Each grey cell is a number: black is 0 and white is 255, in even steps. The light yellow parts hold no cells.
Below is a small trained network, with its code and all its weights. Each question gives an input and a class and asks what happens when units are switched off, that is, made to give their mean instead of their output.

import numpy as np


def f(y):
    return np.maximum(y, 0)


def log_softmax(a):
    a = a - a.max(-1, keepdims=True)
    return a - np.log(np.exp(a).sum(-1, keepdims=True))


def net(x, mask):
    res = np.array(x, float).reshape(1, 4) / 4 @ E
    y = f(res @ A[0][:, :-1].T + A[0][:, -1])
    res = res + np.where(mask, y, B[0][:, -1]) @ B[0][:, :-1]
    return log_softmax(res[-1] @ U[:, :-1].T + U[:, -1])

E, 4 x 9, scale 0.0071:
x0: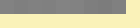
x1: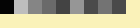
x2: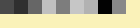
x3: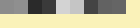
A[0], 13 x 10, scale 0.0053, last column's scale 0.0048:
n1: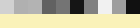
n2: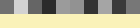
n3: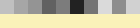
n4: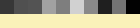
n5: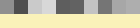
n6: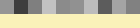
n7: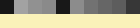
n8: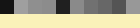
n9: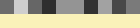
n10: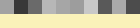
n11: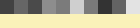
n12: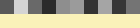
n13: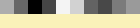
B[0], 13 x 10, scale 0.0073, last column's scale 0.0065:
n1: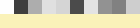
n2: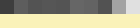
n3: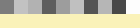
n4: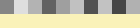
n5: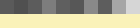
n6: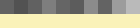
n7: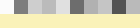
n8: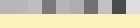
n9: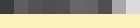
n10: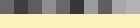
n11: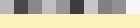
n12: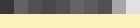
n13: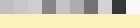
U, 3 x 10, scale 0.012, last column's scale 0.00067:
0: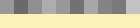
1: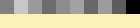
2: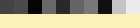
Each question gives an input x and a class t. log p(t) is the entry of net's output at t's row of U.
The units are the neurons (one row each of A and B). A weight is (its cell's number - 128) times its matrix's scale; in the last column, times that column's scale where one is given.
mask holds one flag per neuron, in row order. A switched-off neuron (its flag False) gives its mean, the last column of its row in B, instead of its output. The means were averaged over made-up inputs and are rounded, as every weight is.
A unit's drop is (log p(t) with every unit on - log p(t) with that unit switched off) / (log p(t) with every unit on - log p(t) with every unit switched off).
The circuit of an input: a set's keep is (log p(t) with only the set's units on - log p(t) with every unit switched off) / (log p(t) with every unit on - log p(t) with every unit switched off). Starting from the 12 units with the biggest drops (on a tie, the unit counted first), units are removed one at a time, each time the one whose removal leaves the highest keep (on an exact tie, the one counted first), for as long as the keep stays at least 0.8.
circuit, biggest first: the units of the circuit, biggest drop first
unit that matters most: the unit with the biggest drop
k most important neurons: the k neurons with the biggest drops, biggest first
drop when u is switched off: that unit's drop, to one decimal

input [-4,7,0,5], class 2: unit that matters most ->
n12
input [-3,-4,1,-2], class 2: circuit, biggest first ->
(n13, n8)
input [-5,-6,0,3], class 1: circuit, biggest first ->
(n1, n11)
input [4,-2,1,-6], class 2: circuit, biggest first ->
(n13, n5)
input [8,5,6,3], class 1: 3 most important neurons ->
(n4, n1, n8)
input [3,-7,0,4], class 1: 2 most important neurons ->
(n13, n1)
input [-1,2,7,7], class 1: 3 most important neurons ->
(n4, n13, n1)
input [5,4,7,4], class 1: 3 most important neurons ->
(n4, n1, n13)
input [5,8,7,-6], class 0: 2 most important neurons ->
(n11, n7)
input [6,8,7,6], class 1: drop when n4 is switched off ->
0.4
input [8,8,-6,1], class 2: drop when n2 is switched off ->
0.4
